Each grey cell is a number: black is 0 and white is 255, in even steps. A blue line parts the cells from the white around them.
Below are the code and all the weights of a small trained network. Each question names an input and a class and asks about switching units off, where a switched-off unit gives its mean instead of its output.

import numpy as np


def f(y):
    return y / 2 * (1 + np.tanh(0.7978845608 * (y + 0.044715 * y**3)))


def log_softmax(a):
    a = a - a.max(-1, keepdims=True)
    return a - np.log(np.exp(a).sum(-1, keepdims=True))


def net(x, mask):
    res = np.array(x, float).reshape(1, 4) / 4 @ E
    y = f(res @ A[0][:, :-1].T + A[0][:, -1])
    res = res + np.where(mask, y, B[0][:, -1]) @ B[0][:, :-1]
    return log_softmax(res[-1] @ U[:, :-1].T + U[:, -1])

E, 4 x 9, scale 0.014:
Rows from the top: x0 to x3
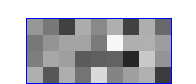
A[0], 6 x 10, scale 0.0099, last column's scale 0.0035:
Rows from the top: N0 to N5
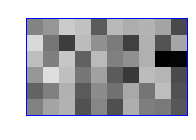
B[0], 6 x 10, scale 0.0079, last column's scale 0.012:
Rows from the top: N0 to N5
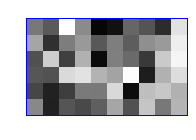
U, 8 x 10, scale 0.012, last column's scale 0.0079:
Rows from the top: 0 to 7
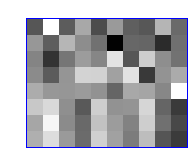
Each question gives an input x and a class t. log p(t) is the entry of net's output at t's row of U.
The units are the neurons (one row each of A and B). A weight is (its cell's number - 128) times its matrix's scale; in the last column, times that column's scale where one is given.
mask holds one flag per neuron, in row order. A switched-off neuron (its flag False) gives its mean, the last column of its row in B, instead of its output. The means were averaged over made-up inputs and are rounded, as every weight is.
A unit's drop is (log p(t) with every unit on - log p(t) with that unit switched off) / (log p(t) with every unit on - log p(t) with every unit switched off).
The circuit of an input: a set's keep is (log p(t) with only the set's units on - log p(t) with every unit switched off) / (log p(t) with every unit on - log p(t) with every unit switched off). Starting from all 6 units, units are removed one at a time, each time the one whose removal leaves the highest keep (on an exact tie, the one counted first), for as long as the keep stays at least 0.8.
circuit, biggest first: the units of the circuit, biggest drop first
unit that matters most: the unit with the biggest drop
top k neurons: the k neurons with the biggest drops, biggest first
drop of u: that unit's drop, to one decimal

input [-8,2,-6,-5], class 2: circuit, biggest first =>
[N4 N2]
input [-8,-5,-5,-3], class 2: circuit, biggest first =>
[N4 N5]
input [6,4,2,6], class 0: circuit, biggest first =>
[N2]
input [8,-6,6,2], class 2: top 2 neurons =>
[N0 N1]
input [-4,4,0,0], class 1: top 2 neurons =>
[N0 N2]
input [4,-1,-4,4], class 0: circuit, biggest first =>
[N2 N3]
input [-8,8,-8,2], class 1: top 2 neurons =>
[N0 N3]
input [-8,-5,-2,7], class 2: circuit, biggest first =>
[N5 N4]
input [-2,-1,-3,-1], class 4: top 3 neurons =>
[N3 N2 N0]
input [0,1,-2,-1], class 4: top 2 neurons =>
[N3 N2]
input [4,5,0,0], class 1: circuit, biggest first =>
[N0 N4]
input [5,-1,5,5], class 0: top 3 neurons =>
[N2 N5 N4]
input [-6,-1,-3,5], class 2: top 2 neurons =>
[N5 N4]
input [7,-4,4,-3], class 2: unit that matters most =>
N0
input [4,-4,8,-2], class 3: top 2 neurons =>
[N3 N0]
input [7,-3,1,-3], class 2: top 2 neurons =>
[N0 N2]
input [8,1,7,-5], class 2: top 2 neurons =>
[N1 N2]
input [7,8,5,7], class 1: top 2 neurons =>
[N0 N1]
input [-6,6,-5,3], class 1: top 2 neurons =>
[N0 N3]
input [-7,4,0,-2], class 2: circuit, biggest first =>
[N4]
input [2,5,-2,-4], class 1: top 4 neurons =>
[N0 N2 N3 N4]
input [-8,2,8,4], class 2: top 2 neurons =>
[N5 N4]
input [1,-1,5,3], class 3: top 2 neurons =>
[N3 N0]
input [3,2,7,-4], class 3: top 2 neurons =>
[N3 N2]
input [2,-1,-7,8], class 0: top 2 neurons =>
[N2 N3]
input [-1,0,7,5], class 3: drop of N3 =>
1.2
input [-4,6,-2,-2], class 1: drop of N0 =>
0.9
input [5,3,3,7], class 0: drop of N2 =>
1.1
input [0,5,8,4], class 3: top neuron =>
[N3]
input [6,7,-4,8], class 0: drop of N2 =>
1.0
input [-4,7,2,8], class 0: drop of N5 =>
0.0
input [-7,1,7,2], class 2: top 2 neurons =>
[N5 N4]
